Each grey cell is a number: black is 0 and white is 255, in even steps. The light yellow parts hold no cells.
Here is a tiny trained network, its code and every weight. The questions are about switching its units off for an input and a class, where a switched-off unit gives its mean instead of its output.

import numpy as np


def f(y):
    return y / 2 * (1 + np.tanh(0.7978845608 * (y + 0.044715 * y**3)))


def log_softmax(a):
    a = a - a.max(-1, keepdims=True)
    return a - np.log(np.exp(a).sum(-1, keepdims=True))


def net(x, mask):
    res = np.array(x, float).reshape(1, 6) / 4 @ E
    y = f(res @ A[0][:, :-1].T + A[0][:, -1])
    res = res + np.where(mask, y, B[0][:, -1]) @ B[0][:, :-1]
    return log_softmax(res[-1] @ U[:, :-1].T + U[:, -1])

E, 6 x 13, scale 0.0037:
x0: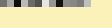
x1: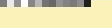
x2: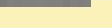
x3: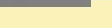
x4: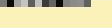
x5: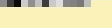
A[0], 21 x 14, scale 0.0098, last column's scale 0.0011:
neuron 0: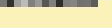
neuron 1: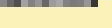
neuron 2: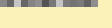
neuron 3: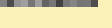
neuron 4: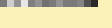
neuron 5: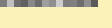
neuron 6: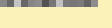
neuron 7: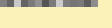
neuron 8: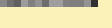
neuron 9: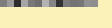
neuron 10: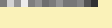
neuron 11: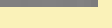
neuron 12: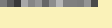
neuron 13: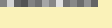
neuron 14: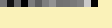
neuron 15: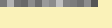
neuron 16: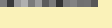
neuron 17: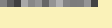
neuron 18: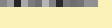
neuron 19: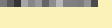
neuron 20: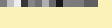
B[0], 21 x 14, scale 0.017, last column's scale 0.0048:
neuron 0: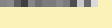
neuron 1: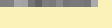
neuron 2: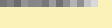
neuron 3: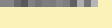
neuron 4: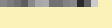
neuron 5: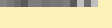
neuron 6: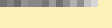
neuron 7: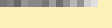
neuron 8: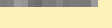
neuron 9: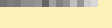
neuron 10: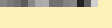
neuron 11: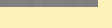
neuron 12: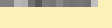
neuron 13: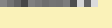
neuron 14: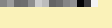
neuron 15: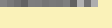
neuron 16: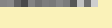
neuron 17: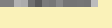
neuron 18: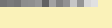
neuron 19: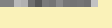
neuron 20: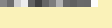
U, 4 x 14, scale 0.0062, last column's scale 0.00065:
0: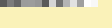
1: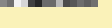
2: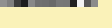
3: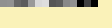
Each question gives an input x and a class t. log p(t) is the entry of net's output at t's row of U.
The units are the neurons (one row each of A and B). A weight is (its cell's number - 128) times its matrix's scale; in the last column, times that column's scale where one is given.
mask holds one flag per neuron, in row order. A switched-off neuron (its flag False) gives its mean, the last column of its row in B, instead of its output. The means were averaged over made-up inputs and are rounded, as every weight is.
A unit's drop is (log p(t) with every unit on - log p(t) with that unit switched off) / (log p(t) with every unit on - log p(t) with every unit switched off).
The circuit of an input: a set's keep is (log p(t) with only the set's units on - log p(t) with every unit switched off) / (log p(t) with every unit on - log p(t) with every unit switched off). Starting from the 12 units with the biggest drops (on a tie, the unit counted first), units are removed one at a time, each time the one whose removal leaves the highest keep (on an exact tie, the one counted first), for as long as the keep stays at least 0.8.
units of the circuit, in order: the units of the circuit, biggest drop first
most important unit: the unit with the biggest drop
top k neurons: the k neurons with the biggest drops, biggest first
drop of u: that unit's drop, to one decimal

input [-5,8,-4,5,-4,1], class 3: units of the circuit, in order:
neuron 10
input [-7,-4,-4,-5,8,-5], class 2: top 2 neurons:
neuron 0; neuron 16
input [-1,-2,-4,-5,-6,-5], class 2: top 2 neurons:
neuron 13; neuron 5
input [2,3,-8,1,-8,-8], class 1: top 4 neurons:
neuron 20; neuron 0; neuron 16; neuron 3
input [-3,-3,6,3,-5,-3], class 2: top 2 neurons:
neuron 13; neuron 18
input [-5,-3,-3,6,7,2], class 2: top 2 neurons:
neuron 0; neuron 16
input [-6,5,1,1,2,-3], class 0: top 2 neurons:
neuron 14; neuron 7
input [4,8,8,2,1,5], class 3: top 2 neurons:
neuron 10; neuron 4
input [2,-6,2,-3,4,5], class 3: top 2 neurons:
neuron 14; neuron 20
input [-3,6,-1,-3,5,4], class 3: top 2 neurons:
neuron 10; neuron 4
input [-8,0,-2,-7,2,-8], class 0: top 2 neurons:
neuron 7; neuron 2
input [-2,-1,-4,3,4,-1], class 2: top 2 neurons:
neuron 18; neuron 9
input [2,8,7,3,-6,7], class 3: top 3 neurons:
neuron 10; neuron 4; neuron 20
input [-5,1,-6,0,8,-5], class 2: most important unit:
neuron 0
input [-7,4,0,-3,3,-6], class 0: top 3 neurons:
neuron 7; neuron 2; neuron 6
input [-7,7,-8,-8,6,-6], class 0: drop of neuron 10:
-0.1
